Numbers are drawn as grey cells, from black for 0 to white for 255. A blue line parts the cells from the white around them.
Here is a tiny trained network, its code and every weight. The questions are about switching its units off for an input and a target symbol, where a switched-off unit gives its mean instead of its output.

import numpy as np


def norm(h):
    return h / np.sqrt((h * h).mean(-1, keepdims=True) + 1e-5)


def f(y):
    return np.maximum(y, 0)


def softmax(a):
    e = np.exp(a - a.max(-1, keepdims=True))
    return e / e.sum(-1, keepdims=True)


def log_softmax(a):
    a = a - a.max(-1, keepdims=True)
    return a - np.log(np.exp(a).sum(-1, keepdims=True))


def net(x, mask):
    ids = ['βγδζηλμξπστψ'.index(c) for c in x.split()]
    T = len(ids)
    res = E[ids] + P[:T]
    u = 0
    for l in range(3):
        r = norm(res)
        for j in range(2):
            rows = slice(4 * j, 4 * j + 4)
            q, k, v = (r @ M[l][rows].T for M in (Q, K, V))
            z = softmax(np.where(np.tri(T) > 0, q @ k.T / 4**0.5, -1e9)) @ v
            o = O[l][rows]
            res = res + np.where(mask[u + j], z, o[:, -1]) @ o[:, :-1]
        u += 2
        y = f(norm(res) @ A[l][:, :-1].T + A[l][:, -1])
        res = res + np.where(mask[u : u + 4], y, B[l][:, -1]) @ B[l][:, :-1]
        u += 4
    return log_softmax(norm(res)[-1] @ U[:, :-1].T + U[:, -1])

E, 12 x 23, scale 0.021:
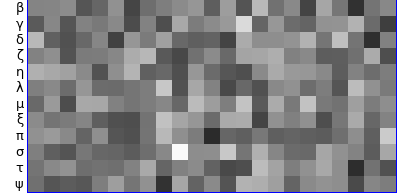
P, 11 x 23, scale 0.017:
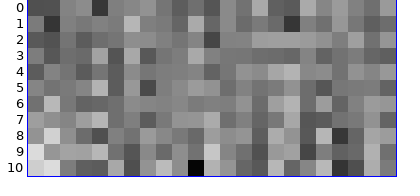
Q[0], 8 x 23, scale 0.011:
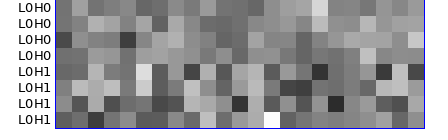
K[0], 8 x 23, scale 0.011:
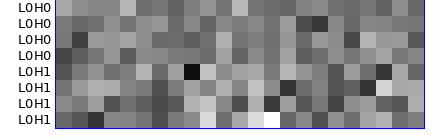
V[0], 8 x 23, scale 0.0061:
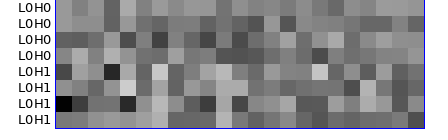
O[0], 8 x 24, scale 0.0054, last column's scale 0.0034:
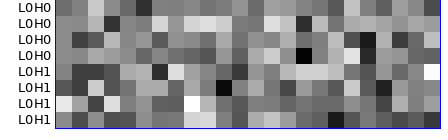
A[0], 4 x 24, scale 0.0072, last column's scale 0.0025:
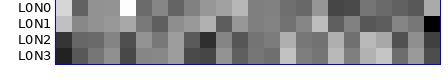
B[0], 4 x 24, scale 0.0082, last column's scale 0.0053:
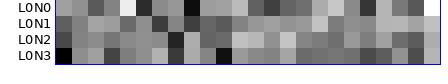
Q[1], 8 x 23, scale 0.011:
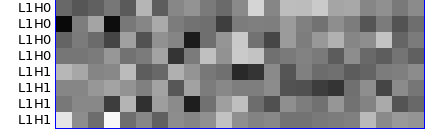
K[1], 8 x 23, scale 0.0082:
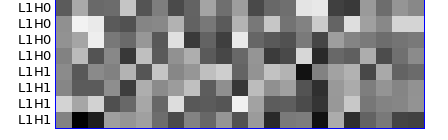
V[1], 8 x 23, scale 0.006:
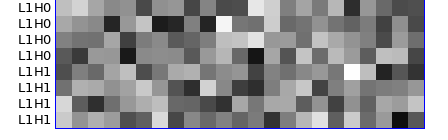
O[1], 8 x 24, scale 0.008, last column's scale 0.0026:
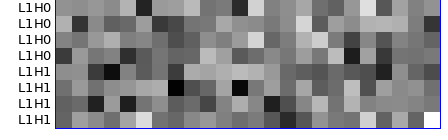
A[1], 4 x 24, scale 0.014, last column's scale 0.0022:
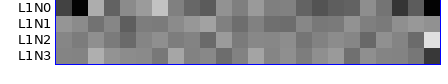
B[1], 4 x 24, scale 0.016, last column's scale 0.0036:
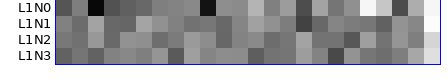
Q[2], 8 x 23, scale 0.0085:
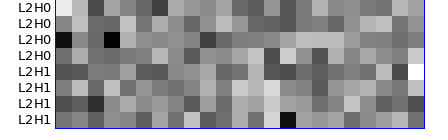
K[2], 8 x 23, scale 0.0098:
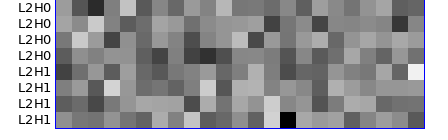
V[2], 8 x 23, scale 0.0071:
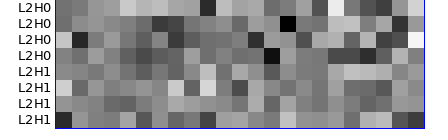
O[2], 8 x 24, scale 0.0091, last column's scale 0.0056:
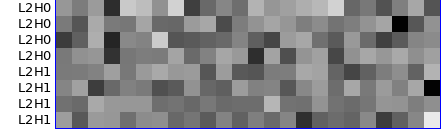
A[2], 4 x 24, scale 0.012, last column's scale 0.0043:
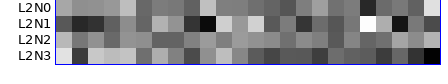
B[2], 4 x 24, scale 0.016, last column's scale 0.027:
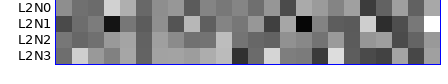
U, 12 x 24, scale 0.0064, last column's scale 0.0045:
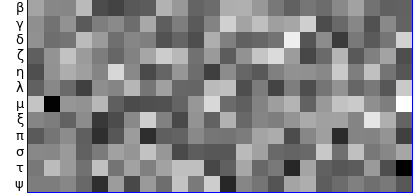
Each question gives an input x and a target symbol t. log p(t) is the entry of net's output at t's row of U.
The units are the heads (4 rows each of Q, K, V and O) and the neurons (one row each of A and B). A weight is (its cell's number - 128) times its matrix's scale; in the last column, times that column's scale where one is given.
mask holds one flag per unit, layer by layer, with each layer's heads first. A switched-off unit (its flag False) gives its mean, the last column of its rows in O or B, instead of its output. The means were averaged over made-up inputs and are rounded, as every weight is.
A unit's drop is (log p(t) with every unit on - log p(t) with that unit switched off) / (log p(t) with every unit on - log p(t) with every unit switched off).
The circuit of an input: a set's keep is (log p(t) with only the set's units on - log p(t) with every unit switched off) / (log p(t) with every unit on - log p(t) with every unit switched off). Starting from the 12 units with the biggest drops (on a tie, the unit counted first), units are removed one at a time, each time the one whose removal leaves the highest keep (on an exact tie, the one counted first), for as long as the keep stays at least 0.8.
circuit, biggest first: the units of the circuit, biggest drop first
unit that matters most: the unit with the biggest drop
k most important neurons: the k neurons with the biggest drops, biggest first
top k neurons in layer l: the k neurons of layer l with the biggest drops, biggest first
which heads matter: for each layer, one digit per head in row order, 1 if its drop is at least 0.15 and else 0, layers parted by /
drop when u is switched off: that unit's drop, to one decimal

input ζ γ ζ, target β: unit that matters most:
L0H1
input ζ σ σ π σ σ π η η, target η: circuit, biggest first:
L1H1, L2N1
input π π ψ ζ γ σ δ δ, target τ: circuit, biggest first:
L2N3, L1N0
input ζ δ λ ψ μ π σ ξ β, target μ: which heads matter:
01 / 10 / 00
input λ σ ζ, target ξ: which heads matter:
01 / 00 / 10
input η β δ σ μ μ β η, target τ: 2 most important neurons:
L0N0, L2N3
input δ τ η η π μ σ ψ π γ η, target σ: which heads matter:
11 / 10 / 00
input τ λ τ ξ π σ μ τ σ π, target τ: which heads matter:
01 / 00 / 00
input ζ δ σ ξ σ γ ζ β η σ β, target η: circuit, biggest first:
L0H1, L1H1, L2N1
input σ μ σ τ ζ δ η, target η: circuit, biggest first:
L2N1, L1H1
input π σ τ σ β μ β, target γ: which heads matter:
01 / 00 / 10
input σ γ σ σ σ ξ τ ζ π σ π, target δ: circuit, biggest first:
L2N1, L2N3
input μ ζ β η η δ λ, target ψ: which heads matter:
01 / 10 / 00
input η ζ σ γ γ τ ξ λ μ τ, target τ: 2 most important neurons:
L1N0, L0N0
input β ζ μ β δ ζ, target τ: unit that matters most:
L0N0
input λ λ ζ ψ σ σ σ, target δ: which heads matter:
00 / 10 / 00
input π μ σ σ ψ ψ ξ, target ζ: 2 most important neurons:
L2N1, L1N3
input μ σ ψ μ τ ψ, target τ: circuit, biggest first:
L0N0, L2N3
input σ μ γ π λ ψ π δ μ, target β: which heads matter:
01 / 00 / 10
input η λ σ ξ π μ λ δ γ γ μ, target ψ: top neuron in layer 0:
L0N1
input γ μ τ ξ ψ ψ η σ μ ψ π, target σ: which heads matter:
01 / 00 / 00
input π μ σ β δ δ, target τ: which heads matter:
00 / 00 / 00
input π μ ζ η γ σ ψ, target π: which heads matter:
00 / 01 / 00
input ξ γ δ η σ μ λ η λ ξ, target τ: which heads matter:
01 / 00 / 00
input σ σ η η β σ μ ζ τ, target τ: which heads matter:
01 / 01 / 00
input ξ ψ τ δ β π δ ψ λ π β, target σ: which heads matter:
01 / 10 / 00
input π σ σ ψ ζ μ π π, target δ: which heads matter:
00 / 00 / 01
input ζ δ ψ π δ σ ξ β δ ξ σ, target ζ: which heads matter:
10 / 00 / 00
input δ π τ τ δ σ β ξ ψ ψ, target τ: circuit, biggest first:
L2N3
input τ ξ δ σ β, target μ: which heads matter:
00 / 10 / 00
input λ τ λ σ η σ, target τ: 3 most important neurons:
L1N0, L0N0, L2N3
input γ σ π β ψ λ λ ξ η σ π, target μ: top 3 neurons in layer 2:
L2N1, L2N3, L2N2
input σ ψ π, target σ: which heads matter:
01 / 10 / 00
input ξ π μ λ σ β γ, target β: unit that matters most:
L2H0
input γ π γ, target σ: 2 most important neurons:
L2N1, L1N0
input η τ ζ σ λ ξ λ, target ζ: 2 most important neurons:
L2N1, L1N0
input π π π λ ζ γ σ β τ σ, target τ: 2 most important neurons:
L2N3, L1N0
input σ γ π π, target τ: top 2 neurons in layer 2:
L2N3, L2N1
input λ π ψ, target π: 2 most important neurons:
L2N1, L1N0
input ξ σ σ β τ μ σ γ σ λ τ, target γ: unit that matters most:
L0H1
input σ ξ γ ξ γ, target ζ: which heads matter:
01 / 01 / 00
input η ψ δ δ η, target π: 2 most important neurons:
L2N1, L2N3
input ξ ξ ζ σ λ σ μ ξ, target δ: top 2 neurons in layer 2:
L2N0, L2N1
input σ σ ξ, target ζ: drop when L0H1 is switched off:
0.9
